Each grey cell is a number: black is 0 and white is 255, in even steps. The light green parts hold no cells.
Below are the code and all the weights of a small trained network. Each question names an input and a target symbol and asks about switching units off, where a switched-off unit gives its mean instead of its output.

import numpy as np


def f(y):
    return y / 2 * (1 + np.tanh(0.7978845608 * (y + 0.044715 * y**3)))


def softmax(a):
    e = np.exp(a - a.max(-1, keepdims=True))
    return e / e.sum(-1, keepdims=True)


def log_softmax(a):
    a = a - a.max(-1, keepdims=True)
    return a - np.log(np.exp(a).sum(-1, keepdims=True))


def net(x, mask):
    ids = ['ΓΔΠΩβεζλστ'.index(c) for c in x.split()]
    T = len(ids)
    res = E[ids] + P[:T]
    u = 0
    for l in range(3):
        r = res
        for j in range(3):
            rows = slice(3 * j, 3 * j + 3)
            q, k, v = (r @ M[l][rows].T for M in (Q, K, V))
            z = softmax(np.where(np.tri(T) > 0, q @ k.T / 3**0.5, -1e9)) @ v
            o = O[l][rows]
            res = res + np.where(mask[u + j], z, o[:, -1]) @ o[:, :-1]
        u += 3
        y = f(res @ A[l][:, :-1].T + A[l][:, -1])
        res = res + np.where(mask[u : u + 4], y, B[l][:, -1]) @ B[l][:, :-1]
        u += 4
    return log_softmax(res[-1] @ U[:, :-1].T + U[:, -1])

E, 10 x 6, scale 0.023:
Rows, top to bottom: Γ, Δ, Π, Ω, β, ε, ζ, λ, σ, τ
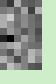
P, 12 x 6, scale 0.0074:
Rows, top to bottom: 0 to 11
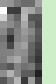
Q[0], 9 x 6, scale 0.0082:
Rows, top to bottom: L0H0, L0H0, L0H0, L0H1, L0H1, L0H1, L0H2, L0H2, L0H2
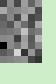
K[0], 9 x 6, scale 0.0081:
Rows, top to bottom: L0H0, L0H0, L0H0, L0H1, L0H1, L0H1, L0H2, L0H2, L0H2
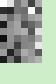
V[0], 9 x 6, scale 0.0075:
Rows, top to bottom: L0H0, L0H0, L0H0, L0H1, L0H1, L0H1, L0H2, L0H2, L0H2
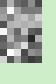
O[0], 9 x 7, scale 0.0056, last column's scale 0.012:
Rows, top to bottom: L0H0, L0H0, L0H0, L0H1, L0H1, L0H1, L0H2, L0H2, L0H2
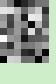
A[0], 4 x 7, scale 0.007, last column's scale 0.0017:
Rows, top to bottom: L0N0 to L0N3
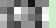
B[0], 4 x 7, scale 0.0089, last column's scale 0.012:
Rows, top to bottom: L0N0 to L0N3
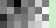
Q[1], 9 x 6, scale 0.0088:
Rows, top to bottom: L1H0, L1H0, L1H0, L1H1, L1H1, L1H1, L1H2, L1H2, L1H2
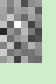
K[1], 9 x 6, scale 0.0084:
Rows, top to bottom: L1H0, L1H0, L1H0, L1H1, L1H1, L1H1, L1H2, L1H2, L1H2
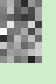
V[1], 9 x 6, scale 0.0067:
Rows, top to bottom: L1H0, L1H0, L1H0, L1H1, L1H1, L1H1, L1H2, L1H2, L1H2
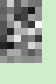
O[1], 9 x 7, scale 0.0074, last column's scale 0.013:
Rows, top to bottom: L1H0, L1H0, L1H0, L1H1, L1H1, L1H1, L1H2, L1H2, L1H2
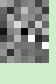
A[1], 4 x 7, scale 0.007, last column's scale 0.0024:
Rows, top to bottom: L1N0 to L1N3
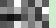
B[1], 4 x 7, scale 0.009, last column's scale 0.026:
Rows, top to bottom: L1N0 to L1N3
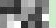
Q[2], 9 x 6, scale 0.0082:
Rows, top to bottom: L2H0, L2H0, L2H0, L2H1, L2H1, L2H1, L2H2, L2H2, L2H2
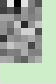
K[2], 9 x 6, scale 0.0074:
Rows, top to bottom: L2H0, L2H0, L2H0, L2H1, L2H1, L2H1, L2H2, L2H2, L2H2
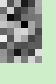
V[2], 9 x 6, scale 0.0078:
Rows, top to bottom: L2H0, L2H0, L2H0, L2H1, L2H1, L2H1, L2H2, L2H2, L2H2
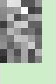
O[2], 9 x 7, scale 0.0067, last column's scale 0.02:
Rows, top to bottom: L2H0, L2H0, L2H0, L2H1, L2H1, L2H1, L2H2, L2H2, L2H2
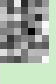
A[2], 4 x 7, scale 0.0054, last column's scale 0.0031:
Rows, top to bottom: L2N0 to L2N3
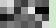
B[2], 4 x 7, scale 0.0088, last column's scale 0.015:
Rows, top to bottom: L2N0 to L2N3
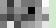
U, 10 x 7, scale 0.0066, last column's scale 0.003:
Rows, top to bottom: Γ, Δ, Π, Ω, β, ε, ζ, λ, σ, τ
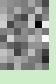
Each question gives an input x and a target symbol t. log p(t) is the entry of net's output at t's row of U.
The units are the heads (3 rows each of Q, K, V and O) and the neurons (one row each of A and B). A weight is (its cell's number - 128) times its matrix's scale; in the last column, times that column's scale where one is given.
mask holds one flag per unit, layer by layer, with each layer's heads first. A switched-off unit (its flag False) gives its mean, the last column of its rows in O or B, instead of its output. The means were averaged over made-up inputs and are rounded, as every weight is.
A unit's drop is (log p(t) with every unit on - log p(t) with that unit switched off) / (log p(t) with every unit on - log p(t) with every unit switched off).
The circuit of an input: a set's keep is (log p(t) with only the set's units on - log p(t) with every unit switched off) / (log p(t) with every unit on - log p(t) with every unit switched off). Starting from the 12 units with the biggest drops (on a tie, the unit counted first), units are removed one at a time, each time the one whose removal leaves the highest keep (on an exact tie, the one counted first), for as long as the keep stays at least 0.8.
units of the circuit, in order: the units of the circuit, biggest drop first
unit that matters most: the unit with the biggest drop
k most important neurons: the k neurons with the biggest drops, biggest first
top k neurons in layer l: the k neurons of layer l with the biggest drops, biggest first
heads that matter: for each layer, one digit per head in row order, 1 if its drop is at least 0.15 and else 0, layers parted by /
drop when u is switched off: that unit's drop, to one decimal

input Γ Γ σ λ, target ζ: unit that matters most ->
L2H0
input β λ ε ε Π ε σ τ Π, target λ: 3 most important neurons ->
L0N0, L1N2, L0N3
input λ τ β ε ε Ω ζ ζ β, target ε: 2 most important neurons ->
L1N2, L0N1
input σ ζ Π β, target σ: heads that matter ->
000 / 010 / 110
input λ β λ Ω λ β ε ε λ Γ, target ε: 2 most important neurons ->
L1N2, L2N1
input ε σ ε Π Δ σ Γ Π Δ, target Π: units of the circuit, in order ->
L0N3, L0H0, L1H1, L0H1
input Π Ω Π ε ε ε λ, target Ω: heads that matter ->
101 / 010 / 000
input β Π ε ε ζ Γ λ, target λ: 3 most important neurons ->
L0N0, L1N2, L0N3
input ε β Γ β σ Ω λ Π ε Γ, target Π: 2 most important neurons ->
L1N2, L2N3
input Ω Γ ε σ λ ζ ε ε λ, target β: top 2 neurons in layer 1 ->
L1N1, L1N2
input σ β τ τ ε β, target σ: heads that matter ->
100 / 010 / 100
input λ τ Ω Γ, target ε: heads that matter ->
110 / 010 / 100
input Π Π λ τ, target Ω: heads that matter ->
101 / 010 / 000
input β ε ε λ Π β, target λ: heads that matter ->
111 / 110 / 110
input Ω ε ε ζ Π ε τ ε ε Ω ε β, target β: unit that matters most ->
L2N1
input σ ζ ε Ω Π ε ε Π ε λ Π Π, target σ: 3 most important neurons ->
L2N1, L1N2, L1N1
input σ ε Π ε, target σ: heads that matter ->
000 / 010 / 100
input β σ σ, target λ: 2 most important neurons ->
L0N0, L1N2
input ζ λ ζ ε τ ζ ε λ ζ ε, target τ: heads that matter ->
111 / 010 / 111
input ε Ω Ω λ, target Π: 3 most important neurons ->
L1N2, L2N3, L0N3
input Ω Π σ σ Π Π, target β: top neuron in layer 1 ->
L1N1
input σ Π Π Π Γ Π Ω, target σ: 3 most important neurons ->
L2N1, L1N2, L1N1
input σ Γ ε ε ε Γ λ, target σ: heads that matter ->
100 / 010 / 100
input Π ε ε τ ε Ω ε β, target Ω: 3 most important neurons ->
L2N3, L0N3, L0N0
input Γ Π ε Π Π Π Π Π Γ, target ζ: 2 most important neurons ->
L1N1, L2N2
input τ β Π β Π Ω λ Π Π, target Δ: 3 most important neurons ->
L0N0, L0N1, L0N2
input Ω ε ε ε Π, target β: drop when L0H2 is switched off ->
0.2
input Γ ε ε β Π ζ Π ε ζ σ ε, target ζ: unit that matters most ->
L2H0
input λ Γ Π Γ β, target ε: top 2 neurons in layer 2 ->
L2N3, L2N0
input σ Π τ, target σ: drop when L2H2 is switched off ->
0.2
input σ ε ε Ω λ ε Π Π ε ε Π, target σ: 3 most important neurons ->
L2N1, L1N2, L2N0
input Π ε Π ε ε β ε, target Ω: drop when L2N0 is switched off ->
-0.1
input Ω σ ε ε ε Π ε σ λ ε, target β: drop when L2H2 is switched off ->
0.3
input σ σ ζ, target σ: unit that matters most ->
L2N1
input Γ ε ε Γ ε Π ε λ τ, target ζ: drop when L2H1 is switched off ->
0.1
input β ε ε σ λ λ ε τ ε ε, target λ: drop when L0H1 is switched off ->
0.2
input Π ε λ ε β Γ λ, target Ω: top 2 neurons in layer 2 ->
L2N3, L2N1
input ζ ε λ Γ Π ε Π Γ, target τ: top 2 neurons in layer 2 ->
L2N2, L2N3
